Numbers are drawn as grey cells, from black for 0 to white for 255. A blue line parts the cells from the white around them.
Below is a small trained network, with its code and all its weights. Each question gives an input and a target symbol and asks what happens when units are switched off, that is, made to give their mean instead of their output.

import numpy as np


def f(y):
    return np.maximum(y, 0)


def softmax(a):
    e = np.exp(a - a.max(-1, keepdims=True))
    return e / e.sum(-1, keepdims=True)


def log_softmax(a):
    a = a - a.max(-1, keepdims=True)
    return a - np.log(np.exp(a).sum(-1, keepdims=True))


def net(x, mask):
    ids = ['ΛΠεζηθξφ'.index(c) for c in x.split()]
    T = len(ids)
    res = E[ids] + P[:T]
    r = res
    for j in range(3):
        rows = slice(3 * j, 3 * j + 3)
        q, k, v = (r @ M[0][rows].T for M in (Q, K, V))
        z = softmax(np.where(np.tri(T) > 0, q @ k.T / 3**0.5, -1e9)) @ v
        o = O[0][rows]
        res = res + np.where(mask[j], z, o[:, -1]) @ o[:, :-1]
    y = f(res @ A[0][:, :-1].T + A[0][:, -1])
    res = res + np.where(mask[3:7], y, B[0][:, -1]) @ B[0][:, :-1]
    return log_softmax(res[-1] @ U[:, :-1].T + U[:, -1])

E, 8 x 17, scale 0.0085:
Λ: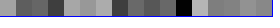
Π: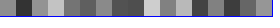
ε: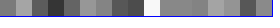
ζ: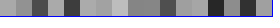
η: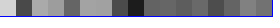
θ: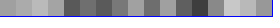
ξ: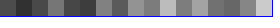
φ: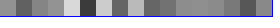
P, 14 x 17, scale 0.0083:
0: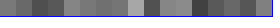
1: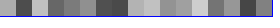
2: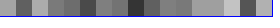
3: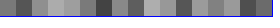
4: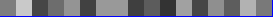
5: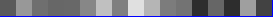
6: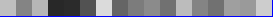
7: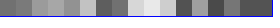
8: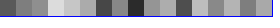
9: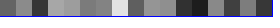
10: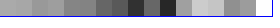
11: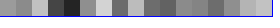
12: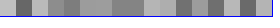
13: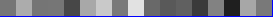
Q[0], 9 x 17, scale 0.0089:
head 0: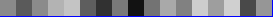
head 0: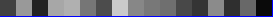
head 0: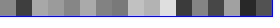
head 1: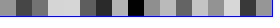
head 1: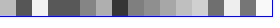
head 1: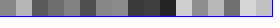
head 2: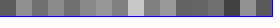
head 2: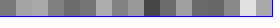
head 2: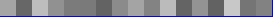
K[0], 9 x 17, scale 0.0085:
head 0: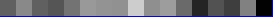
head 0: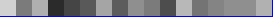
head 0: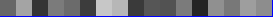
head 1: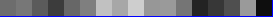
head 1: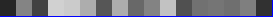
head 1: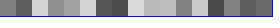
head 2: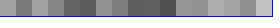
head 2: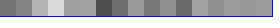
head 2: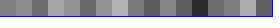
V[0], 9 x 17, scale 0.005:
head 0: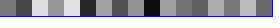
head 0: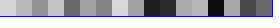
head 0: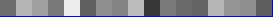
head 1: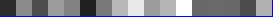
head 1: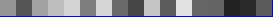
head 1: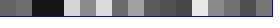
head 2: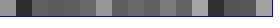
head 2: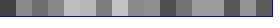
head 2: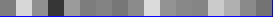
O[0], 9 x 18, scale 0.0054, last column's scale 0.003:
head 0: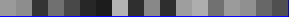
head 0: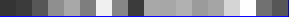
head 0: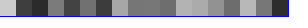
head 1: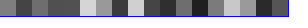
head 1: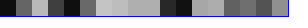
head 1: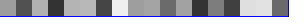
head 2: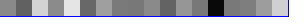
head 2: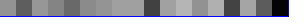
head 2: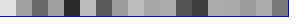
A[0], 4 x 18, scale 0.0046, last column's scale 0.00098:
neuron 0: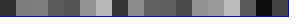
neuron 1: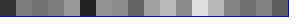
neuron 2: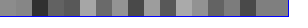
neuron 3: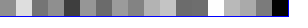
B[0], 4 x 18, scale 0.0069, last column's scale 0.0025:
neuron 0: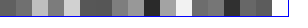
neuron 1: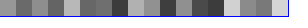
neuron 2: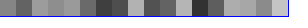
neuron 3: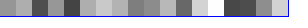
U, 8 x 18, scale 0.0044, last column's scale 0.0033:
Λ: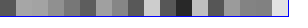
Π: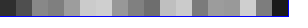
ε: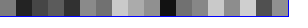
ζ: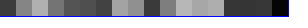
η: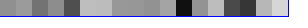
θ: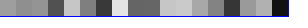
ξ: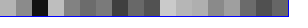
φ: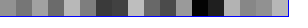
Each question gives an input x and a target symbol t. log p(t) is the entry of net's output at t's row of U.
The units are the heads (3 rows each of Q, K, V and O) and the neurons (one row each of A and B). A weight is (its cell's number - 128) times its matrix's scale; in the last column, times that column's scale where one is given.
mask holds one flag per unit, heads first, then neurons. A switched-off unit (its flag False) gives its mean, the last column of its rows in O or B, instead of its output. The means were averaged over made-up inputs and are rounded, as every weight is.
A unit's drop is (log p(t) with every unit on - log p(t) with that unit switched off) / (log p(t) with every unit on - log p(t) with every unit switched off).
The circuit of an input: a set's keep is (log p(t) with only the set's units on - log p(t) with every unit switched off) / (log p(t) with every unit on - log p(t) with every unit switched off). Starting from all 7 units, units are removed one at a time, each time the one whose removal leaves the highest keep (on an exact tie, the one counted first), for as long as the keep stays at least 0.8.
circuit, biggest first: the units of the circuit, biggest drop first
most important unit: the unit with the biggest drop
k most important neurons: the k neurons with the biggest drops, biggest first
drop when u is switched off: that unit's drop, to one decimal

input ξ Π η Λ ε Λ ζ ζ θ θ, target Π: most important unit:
head 0
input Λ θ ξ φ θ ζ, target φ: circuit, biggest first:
[head 1; neuron 2; head 0]
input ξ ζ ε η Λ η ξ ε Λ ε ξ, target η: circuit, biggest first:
[head 0; neuron 0]
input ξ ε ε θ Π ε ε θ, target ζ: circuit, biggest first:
[head 1; neuron 0]
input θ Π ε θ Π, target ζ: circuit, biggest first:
[head 1; neuron 0]
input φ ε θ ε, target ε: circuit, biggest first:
[head 1; head 0]
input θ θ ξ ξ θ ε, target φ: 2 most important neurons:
[neuron 2; neuron 3]
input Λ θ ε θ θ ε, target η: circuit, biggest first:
[head 2; neuron 3; head 0]
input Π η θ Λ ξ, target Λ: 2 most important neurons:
[neuron 0; neuron 2]
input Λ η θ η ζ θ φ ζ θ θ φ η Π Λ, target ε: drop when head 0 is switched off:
0.8
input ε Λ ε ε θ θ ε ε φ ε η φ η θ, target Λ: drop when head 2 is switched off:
0.1
